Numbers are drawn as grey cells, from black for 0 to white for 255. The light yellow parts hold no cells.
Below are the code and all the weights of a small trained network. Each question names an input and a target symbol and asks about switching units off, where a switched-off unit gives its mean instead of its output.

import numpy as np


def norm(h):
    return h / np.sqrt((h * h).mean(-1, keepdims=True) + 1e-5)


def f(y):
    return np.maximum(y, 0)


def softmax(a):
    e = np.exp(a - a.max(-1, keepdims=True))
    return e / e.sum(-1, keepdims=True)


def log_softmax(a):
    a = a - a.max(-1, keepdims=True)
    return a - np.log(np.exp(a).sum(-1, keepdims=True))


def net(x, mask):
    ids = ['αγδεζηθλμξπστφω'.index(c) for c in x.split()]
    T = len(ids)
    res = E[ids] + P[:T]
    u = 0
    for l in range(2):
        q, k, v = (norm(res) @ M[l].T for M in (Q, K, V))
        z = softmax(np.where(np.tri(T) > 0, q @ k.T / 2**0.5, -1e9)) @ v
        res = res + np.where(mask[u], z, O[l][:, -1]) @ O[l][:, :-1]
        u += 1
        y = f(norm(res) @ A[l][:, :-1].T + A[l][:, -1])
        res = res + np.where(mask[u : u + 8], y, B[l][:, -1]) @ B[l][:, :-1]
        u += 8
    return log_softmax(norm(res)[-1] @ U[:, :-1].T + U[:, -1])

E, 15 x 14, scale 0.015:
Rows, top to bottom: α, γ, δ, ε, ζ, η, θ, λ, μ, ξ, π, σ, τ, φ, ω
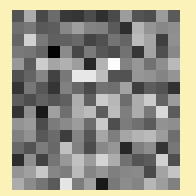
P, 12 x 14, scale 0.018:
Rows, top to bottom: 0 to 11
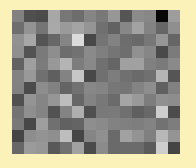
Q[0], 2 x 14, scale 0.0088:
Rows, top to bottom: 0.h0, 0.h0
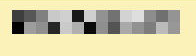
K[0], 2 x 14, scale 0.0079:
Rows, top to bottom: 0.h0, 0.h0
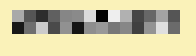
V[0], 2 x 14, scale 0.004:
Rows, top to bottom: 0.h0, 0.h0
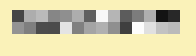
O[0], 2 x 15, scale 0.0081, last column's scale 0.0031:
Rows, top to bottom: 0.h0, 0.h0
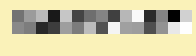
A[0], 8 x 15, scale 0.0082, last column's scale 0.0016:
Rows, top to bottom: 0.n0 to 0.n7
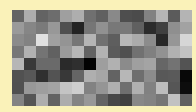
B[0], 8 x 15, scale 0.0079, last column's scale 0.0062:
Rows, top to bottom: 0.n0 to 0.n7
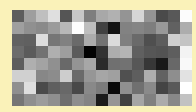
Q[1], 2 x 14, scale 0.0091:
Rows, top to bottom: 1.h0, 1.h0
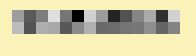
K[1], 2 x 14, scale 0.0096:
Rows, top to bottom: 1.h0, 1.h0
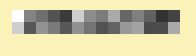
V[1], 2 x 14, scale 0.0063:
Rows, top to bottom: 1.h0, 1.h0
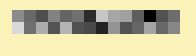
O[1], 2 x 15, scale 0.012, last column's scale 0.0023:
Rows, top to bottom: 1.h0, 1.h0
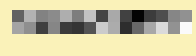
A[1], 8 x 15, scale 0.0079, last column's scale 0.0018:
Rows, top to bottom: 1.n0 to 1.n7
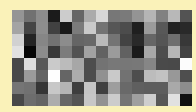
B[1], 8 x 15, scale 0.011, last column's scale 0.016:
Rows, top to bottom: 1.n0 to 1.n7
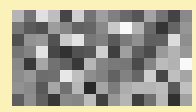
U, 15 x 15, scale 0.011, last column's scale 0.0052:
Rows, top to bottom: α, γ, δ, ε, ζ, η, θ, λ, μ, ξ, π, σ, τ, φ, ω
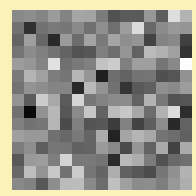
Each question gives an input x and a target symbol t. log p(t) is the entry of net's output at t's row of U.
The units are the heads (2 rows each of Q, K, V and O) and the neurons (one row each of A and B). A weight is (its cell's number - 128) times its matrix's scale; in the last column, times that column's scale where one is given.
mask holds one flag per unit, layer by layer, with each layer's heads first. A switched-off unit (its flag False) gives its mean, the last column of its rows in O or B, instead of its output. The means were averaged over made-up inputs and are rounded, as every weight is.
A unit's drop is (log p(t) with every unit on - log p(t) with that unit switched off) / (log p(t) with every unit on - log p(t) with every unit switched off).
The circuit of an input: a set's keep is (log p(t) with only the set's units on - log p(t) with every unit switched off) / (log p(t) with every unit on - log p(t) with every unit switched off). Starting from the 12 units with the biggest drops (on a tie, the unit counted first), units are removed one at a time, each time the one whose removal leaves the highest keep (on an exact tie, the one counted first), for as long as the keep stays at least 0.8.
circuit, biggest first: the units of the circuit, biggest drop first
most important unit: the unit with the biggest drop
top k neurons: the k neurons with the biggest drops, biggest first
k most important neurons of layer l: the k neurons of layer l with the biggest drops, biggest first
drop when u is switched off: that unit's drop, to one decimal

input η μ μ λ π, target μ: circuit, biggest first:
[1.n4]
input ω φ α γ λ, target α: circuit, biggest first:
[0.h0; 1.n5]
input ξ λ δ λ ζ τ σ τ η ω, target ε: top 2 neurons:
[1.n3; 0.n0]
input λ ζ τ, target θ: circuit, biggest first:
[1.n4; 1.n6]
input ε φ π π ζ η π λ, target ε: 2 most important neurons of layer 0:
[0.n3; 0.n0]
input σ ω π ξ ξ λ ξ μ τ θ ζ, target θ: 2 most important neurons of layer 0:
[0.n6; 0.n3]
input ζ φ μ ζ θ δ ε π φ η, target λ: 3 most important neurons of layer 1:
[1.n0; 1.n4; 1.n1]
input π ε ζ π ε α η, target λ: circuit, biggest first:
[1.n0; 0.n4]
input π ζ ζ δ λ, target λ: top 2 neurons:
[1.n0; 0.n0]
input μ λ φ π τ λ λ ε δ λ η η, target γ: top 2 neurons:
[0.n7; 0.n3]
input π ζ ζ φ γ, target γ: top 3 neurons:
[0.n5; 0.n4; 1.n7]
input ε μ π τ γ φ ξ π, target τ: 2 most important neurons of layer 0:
[0.n3; 0.n4]
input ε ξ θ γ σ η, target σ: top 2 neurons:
[0.n4; 0.n7]
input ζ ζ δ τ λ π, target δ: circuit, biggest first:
[0.h0]
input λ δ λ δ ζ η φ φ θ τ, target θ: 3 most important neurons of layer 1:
[1.n4; 1.n6; 1.n5]
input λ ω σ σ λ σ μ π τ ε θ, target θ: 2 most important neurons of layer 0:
[0.n5; 0.n6]
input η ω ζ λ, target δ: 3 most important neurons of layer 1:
[1.n7; 1.n3; 1.n2]
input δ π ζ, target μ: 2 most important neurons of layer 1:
[1.n4; 1.n6]
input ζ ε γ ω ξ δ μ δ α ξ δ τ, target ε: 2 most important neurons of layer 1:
[1.n4; 1.n5]
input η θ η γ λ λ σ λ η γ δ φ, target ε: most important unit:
0.n6
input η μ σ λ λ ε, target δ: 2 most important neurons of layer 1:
[1.n6; 1.n5]
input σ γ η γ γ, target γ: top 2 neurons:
[0.n5; 1.n7]
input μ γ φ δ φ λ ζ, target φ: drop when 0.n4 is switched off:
0.4
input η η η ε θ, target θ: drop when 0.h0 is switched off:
0.1
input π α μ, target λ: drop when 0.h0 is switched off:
0.6
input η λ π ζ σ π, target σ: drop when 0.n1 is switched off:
0.0
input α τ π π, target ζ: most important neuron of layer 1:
[1.n1]
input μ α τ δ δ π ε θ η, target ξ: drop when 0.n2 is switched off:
0.1
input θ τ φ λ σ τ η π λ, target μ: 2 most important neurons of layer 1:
[1.n4; 1.n6]
